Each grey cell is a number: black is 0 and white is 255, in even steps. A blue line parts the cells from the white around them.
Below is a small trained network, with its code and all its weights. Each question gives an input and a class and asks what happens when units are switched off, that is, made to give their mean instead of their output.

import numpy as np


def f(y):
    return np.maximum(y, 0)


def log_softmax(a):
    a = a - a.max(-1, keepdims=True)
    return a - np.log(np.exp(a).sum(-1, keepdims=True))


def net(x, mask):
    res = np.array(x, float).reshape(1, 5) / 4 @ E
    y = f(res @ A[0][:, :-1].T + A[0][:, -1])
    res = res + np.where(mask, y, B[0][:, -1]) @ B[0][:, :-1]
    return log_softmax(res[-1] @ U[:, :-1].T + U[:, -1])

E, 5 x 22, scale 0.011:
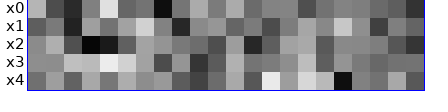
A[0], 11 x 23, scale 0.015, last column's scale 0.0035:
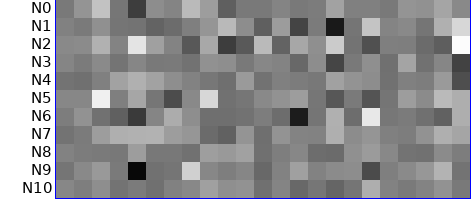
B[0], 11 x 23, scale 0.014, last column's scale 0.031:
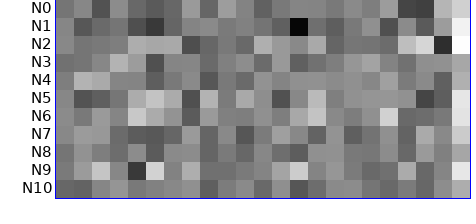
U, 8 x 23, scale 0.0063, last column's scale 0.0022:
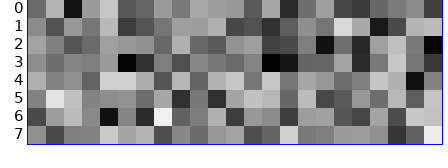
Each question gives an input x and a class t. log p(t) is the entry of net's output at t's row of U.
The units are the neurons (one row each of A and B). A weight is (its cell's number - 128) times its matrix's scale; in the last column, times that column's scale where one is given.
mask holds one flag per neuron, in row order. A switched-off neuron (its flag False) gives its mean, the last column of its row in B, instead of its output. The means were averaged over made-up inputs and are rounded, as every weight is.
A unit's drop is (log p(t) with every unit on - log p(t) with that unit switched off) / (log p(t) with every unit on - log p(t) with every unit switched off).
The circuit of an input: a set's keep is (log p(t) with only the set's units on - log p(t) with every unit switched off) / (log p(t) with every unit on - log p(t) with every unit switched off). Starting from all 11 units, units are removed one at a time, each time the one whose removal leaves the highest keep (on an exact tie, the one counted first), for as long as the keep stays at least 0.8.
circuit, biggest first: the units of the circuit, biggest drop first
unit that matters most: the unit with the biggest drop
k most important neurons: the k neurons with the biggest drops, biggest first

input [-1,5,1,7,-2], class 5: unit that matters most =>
N5
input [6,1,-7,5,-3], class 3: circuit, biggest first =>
N6, N7
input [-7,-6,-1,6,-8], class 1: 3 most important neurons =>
N0, N1, N2
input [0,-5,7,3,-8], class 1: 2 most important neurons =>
N2, N1
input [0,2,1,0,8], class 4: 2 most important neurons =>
N2, N0
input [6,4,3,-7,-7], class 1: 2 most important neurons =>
N6, N2
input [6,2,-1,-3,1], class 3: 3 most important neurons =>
N5, N6, N9
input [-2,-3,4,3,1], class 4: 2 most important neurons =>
N1, N2
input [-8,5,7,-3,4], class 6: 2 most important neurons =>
N9, N2
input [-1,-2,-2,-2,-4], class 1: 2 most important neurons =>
N2, N5
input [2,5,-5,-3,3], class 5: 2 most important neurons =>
N1, N5
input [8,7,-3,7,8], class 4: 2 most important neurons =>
N2, N0
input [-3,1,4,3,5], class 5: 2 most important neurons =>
N5, N0
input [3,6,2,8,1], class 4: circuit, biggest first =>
N2
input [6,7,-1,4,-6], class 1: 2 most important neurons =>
N2, N6
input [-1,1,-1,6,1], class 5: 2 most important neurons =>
N7, N5
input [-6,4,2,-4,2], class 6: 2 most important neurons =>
N2, N0
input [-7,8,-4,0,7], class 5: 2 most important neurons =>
N1, N7
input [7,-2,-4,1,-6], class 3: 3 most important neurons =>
N6, N1, N0
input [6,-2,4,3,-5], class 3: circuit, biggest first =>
N5
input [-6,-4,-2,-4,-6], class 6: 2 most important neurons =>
N9, N6
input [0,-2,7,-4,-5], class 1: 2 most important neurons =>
N2, N6
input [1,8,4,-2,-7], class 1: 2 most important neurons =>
N2, N1
